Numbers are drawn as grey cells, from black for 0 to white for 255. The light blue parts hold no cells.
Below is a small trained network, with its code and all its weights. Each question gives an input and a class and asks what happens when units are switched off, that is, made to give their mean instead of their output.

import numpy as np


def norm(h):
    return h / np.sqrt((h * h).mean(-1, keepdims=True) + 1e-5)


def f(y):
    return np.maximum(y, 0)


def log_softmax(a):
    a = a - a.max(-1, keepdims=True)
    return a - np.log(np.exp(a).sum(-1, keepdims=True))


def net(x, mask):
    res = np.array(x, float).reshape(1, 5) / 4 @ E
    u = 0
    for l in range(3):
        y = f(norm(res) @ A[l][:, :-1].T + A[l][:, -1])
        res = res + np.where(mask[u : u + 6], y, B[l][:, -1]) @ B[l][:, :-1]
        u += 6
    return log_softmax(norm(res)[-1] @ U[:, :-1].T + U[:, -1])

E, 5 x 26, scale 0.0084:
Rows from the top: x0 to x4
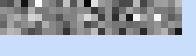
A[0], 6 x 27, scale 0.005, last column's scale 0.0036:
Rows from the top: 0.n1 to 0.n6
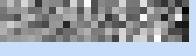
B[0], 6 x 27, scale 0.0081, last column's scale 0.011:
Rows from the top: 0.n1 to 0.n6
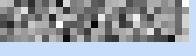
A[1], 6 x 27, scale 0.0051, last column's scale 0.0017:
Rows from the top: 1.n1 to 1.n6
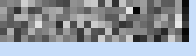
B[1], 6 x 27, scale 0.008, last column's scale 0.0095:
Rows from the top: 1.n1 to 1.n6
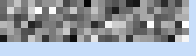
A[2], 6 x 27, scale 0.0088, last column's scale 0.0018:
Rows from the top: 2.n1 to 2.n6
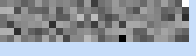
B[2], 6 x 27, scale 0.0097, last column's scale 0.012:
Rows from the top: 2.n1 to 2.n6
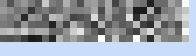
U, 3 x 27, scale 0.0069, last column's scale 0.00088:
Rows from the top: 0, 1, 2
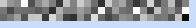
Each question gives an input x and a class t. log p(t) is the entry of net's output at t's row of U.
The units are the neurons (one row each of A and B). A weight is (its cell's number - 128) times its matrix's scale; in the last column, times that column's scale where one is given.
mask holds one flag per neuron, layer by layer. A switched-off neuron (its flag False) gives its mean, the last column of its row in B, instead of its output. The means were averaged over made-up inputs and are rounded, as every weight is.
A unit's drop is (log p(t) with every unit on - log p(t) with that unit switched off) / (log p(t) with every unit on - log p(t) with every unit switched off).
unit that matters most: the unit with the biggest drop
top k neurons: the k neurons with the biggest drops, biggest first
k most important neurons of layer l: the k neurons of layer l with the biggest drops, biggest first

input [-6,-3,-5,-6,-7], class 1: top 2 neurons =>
(0.n3; 1.n4)
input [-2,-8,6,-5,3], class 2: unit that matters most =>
0.n6
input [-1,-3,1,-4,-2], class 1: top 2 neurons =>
(0.n3; 1.n4)
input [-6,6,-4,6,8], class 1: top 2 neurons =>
(0.n4; 1.n4)
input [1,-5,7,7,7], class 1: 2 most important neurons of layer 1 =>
(1.n6; 1.n2)
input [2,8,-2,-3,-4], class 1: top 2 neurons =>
(0.n3; 0.n1)
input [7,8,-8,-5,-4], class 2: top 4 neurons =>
(1.n6; 0.n1; 1.n2; 0.n3)
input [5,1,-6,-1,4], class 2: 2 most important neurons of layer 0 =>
(0.n1; 0.n3)
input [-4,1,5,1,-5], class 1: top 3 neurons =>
(0.n3; 1.n4; 1.n6)
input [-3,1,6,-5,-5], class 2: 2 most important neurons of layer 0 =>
(0.n6; 0.n4)
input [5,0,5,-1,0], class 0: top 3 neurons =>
(1.n4; 1.n6; 1.n2)
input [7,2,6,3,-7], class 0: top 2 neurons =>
(1.n4; 0.n4)
